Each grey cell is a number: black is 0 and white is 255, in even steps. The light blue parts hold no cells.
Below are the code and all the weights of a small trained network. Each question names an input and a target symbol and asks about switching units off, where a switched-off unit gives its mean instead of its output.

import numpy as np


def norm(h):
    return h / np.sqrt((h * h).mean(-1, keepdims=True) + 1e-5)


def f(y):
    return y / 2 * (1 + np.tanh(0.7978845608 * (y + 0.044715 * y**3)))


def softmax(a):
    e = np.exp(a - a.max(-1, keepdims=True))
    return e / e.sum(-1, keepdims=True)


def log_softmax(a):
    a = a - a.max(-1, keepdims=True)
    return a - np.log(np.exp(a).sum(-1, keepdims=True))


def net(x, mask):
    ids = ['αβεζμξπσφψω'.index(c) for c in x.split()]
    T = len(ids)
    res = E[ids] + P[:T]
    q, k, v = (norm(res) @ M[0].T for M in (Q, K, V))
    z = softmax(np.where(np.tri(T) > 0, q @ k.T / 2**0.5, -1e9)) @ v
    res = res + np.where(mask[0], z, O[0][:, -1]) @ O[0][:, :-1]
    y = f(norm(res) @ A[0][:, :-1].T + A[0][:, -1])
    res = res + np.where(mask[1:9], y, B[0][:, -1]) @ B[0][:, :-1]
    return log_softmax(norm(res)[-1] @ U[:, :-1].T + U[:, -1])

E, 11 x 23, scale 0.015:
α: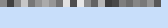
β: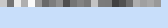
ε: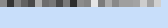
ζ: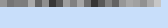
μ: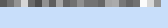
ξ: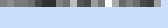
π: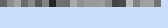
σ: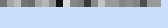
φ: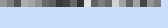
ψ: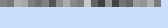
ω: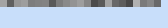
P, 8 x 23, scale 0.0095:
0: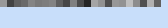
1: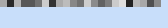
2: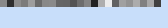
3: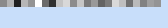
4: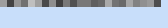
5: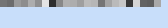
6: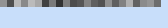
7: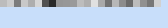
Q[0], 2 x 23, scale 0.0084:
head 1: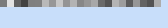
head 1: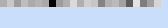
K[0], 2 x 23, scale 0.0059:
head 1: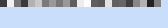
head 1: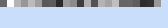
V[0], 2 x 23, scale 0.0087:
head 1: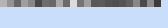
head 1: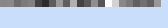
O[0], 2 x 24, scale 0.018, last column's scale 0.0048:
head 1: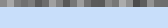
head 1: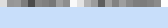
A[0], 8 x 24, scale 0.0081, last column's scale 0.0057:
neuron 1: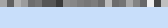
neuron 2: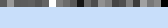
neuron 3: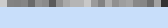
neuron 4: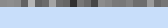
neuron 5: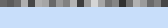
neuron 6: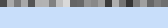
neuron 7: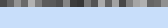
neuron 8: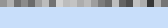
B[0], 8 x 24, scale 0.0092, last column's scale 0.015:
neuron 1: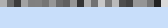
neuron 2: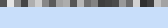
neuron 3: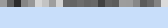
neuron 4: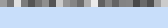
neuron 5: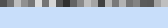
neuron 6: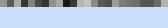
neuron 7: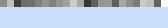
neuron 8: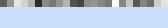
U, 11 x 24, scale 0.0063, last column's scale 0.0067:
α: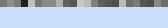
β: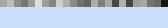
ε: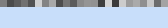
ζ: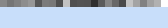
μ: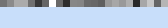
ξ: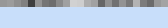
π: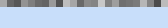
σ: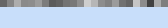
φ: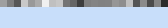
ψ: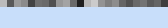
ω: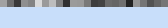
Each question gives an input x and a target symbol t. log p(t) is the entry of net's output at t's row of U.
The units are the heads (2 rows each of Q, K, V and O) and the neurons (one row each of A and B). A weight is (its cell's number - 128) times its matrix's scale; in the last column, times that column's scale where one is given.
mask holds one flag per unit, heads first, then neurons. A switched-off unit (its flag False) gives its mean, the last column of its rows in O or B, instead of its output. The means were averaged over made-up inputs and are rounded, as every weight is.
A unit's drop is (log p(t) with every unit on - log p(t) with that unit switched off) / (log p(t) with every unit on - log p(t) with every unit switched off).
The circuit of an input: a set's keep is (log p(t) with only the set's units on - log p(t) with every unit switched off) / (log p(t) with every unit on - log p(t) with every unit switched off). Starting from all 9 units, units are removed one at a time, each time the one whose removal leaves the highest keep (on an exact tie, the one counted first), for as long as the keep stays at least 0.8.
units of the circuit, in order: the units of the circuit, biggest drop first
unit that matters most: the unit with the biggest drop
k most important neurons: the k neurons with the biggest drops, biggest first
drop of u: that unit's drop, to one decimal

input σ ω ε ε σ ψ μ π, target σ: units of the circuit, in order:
[head 1; neuron 5]
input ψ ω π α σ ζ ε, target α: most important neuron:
[neuron 2]
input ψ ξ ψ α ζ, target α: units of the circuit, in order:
[head 1; neuron 2; neuron 4]
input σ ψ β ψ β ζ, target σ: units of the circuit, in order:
[head 1; neuron 5]
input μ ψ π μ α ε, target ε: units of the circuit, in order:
[head 1; neuron 8]
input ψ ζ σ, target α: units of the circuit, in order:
[head 1; neuron 2]
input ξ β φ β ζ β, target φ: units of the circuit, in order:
[neuron 3; neuron 8]
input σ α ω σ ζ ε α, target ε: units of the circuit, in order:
[head 1; neuron 5; neuron 7; neuron 8]
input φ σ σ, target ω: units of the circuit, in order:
[neuron 8; neuron 1]
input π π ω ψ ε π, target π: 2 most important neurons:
[neuron 3; neuron 5]
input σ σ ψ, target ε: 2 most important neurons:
[neuron 5; neuron 7]
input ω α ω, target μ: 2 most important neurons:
[neuron 3; neuron 2]
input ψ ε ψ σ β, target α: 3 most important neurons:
[neuron 2; neuron 8; neuron 4]
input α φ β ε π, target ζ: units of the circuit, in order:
[head 1]
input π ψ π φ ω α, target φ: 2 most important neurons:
[neuron 3; neuron 8]
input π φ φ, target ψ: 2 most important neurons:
[neuron 4; neuron 3]
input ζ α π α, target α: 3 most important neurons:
[neuron 6; neuron 8; neuron 1]
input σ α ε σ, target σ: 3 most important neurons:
[neuron 6; neuron 5; neuron 3]
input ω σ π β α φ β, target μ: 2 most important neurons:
[neuron 3; neuron 2]
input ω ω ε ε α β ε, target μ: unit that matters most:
head 1
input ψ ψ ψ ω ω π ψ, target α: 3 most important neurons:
[neuron 2; neuron 8; neuron 4]
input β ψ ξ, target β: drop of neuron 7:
0.3
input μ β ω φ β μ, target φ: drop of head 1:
0.2
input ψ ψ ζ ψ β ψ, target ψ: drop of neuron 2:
0.1
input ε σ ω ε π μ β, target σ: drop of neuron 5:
0.2
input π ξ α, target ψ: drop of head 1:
1.0
